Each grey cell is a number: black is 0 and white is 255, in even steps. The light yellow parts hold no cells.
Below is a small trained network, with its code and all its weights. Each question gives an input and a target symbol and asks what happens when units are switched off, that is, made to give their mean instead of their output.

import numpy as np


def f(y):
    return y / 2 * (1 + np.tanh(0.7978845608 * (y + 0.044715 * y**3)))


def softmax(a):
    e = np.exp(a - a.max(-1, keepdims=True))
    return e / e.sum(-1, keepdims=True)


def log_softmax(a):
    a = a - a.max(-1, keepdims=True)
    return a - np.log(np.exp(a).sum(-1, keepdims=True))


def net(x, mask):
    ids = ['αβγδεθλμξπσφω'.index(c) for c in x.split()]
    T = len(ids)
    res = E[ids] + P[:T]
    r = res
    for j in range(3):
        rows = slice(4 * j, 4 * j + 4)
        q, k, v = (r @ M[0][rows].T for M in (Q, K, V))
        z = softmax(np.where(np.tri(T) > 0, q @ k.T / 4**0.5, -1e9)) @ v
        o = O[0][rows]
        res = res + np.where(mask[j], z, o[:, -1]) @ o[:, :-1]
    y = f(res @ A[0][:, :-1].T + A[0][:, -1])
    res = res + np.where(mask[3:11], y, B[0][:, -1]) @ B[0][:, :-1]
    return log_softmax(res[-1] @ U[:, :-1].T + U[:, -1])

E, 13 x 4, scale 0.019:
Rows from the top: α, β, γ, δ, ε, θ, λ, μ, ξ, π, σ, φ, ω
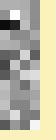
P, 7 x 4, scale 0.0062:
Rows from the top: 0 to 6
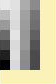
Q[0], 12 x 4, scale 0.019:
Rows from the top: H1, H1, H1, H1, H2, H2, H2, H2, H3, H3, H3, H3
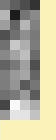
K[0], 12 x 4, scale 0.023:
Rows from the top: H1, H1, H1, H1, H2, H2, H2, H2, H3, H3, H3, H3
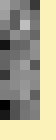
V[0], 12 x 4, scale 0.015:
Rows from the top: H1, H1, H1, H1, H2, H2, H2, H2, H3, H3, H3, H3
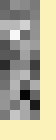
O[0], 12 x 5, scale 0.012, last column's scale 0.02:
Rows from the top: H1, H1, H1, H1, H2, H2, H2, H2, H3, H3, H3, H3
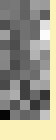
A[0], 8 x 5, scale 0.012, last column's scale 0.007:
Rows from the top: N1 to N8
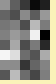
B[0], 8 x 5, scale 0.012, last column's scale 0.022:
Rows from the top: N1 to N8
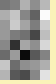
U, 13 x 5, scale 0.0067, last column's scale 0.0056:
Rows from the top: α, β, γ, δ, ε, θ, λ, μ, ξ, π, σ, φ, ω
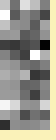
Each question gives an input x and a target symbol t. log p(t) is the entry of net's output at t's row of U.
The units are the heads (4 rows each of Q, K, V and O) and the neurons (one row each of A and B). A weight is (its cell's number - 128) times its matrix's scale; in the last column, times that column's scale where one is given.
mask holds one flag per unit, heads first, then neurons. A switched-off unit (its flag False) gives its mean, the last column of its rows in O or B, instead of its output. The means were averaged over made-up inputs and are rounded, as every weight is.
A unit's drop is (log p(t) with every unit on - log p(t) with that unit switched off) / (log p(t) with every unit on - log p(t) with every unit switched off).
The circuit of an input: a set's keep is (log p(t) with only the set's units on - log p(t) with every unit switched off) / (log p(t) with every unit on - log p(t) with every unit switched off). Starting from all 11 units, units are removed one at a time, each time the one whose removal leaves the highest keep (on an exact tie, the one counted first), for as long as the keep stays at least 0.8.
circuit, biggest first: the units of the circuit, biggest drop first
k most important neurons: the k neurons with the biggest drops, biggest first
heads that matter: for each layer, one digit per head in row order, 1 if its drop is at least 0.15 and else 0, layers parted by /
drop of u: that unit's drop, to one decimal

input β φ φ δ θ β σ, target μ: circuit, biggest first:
(H3; N2; N8)
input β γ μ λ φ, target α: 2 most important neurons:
(N8; N4)
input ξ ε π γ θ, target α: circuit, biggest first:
(H3)
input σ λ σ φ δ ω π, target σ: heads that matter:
101
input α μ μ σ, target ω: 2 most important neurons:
(N8; N7)
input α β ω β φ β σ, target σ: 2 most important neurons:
(N3; N4)
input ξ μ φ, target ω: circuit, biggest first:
(N8; H3; N7)
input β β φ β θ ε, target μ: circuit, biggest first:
(N2; H3; N8)
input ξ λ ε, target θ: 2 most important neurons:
(N2; N4)
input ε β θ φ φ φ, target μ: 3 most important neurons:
(N2; N8; N1)
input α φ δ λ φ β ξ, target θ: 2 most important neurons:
(N2; N5)
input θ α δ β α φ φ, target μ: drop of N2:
0.3
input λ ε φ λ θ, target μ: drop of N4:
0.0
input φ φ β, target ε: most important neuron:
(N3)
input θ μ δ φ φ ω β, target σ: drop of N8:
0.0
